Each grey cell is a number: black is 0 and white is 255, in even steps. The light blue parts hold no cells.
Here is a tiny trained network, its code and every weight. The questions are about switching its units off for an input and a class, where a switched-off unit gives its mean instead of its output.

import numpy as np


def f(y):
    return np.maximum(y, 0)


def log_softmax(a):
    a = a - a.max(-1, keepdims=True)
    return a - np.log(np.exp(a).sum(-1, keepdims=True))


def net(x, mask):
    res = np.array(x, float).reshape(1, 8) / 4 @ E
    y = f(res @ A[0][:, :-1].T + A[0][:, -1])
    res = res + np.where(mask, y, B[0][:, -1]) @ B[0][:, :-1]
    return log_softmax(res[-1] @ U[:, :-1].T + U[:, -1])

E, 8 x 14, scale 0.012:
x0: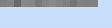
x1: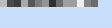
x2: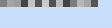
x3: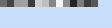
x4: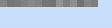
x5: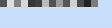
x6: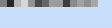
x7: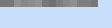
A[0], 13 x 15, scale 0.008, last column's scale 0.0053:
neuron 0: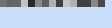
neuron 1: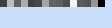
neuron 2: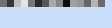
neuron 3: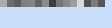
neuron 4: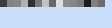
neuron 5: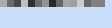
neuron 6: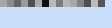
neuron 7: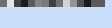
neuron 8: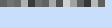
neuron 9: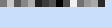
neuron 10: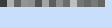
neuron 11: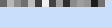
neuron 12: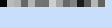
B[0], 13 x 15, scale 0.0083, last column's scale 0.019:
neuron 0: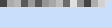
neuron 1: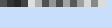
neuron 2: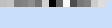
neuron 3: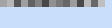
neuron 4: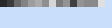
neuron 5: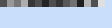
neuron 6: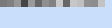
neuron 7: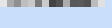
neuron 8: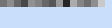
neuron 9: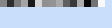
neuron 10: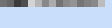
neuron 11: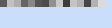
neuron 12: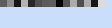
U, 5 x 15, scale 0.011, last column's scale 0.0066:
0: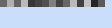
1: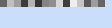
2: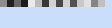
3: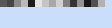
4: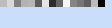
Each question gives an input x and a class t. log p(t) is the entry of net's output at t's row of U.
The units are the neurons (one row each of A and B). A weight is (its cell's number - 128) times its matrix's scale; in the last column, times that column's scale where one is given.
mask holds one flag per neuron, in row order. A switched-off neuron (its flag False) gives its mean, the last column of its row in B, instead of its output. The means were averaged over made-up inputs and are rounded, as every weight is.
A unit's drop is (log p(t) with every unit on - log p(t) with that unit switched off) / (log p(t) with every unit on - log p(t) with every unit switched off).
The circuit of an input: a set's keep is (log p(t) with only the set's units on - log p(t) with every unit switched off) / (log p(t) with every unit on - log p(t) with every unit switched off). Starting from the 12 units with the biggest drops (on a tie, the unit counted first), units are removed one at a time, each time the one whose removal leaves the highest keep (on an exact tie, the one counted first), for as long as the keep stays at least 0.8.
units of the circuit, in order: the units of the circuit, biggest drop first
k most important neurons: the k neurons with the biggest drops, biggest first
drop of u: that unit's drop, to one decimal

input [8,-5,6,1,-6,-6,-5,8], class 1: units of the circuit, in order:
[neuron 1]
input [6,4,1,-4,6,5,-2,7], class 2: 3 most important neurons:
[neuron 1; neuron 12; neuron 10]
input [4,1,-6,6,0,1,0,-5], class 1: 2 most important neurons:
[neuron 9; neuron 0]
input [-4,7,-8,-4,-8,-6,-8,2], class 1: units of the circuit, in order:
[neuron 6; neuron 0]
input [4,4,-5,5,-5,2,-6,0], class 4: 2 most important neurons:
[neuron 7; neuron 9]
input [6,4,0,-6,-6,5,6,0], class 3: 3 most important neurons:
[neuron 9; neuron 7; neuron 12]
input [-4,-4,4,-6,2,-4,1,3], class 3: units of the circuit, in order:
[neuron 9; neuron 1]
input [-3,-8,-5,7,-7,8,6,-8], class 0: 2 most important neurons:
[neuron 12; neuron 9]
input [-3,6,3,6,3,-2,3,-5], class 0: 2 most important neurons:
[neuron 9; neuron 5]
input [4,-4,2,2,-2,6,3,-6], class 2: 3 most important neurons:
[neuron 1; neuron 4; neuron 5]
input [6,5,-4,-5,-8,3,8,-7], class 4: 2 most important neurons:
[neuron 2; neuron 12]
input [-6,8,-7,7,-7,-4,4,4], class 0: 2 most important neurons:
[neuron 5; neuron 9]
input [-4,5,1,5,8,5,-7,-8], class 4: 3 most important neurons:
[neuron 7; neuron 9; neuron 12]
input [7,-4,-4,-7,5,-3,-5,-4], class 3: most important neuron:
[neuron 9]
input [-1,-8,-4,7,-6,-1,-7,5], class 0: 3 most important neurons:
[neuron 12; neuron 9; neuron 2]
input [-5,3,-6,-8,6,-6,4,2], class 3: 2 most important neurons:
[neuron 9; neuron 1]
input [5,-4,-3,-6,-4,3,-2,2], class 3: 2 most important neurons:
[neuron 9; neuron 5]
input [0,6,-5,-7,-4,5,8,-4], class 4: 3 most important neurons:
[neuron 2; neuron 12; neuron 4]
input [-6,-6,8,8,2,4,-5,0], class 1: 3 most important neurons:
[neuron 11; neuron 9; neuron 5]
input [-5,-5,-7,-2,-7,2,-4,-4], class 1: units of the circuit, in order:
[neuron 0]
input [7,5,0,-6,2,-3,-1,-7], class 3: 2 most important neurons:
[neuron 9; neuron 12]
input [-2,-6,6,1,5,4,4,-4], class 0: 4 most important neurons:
[neuron 12; neuron 0; neuron 6; neuron 8]
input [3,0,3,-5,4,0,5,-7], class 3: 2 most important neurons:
[neuron 9; neuron 7]
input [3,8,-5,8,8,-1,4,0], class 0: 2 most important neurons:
[neuron 5; neuron 9]
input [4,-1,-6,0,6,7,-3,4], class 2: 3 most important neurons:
[neuron 1; neuron 4; neuron 11]
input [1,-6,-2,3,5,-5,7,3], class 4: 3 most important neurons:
[neuron 2; neuron 5; neuron 1]
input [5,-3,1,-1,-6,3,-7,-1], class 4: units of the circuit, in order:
[neuron 7]
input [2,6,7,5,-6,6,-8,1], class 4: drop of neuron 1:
0.0
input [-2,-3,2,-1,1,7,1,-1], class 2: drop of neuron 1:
0.5
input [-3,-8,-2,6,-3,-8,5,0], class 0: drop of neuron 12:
0.7
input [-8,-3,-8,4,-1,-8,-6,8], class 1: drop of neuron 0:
0.2
